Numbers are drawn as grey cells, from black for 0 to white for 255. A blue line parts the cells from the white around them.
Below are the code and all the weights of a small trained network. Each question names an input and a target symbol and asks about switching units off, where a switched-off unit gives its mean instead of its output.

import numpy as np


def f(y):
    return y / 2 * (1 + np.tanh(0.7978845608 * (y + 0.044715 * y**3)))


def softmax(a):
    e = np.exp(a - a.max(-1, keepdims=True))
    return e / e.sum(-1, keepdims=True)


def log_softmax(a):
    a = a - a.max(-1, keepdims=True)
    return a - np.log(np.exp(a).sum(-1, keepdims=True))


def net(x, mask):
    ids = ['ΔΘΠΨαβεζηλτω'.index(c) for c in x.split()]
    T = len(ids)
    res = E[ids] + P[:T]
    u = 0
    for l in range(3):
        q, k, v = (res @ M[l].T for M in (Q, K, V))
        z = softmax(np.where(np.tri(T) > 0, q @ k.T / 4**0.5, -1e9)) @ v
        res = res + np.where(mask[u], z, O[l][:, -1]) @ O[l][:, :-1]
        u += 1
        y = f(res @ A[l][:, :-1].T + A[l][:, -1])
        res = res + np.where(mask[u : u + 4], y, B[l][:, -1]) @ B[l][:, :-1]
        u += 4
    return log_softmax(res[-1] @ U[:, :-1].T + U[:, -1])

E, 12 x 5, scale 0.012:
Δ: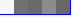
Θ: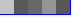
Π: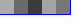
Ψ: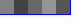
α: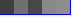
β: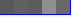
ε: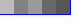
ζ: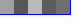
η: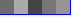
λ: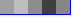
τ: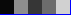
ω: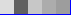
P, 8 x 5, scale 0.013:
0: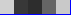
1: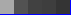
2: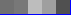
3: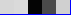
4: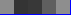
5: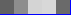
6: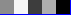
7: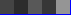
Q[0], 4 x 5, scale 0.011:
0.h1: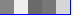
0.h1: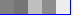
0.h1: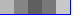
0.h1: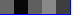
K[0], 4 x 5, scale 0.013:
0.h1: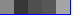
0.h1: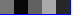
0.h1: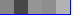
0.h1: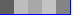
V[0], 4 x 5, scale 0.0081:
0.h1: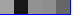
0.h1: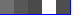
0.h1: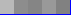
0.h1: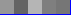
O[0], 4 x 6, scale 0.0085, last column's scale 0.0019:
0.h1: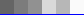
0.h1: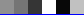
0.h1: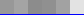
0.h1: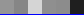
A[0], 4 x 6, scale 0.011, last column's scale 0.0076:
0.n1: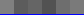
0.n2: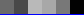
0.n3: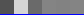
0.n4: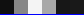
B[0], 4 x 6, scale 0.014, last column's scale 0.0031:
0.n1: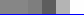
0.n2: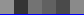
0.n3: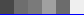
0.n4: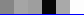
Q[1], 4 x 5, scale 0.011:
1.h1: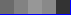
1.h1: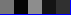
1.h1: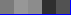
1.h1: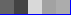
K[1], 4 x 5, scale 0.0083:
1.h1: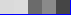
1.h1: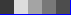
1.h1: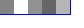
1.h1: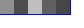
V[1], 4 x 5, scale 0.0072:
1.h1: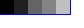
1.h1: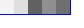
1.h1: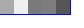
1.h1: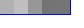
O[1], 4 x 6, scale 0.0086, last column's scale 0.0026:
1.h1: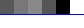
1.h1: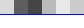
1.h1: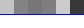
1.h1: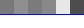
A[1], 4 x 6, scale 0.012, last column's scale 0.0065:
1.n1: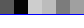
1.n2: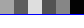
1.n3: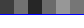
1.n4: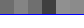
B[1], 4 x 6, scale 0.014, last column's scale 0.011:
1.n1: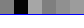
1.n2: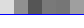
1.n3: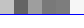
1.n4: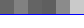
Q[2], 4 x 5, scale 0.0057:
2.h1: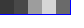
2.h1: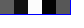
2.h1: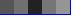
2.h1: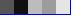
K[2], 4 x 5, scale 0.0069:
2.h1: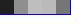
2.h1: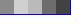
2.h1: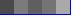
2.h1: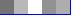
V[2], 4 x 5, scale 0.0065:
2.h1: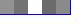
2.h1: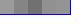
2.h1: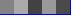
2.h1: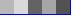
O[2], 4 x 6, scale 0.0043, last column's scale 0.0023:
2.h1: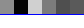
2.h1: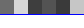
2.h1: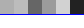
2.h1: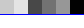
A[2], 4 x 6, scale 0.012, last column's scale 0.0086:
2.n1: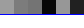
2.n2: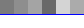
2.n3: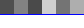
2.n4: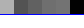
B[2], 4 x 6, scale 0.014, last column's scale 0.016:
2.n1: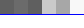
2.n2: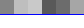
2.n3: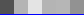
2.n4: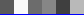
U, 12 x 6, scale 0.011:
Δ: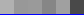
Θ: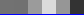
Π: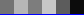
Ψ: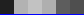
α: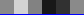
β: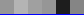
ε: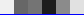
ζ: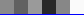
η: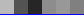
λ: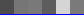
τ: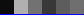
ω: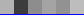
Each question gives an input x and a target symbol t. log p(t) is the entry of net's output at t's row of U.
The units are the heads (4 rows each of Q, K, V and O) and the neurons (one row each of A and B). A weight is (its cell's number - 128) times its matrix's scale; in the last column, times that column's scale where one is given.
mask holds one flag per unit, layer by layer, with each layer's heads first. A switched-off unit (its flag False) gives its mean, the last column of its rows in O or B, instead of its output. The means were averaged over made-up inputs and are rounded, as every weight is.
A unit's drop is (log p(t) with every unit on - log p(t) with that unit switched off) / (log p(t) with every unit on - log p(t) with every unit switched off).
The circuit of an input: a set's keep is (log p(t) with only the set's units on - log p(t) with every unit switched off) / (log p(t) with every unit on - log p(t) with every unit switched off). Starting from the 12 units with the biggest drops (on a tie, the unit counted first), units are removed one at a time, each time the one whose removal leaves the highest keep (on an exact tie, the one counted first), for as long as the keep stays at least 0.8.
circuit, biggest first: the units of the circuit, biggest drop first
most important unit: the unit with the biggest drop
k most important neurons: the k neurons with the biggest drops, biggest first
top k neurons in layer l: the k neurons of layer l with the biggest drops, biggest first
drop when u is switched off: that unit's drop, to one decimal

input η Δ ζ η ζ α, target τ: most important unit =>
0.n4
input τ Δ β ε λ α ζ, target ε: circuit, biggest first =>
(1.h1 2.n1)
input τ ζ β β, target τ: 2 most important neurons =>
(1.n4 2.n1)
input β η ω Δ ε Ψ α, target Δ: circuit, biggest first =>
(1.h1 2.n2)
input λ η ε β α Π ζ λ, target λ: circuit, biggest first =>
(2.n1 1.n4)
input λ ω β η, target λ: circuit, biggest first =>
(0.h1 2.n1)
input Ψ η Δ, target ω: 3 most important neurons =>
(1.n3 1.n1 1.n2)
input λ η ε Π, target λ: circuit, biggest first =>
(0.h1 2.n1)
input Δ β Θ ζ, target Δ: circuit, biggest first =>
(1.h1 0.h1 2.n2)
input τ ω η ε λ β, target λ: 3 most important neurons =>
(0.n4 2.n1 2.n4)
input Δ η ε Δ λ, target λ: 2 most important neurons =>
(2.n1 2.n2)
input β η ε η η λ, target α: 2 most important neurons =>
(0.n4 2.n1)
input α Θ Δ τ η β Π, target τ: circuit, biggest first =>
(0.h1 0.n3 2.n1)
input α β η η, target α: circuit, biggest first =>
(1.h1)
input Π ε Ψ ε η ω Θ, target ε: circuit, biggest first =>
(0.h1 1.h1)
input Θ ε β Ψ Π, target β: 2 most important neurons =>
(2.n1 2.n4)
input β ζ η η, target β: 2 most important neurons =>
(1.n3 2.n1)
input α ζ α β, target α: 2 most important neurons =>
(2.n1 1.n3)
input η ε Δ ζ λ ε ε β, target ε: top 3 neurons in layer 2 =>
(2.n1 2.n3 2.n2)
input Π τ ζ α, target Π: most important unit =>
0.h1
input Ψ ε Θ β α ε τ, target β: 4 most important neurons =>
(1.n3 0.n3 0.n4 2.n1)
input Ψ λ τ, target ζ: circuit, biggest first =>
(2.n1 2.n4)
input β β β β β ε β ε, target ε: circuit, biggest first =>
(2.n1 0.h1 0.n4 1.h1)
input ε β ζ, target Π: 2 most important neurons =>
(2.n1 1.n2)
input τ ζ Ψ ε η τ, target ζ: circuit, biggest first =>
(2.n4 2.n1)
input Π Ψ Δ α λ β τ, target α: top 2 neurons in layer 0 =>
(0.n3 0.n4)
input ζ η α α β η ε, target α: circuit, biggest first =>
(2.n1)
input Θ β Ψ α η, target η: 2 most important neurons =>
(2.n1 2.n2)
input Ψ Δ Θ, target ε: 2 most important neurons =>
(0.n4 2.n1)
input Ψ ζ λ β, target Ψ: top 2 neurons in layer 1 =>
(1.n1 1.n2)
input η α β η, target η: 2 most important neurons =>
(1.n3 2.n2)
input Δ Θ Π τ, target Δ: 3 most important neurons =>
(1.n3 0.n3 0.n4)
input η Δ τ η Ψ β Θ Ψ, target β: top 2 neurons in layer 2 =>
(2.n4 2.n1)
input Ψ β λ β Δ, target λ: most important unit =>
0.h1
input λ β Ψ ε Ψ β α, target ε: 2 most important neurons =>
(1.n3 2.n1)
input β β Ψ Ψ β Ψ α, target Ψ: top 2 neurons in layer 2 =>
(2.n3 2.n1)
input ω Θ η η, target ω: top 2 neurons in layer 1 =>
(1.n3 1.n1)
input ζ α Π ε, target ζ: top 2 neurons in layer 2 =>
(2.n4 2.n1)
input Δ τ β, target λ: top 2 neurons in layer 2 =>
(2.n1 2.n4)
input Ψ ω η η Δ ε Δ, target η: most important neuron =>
(2.n1)
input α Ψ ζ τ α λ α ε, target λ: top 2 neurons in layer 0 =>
(0.n1 0.n4)
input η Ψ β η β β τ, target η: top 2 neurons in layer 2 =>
(2.n1 2.n2)
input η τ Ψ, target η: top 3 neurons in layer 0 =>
(0.n4 0.n2 0.n3)
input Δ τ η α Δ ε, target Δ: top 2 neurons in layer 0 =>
(0.n4 0.n3)
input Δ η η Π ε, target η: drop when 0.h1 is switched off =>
0.3
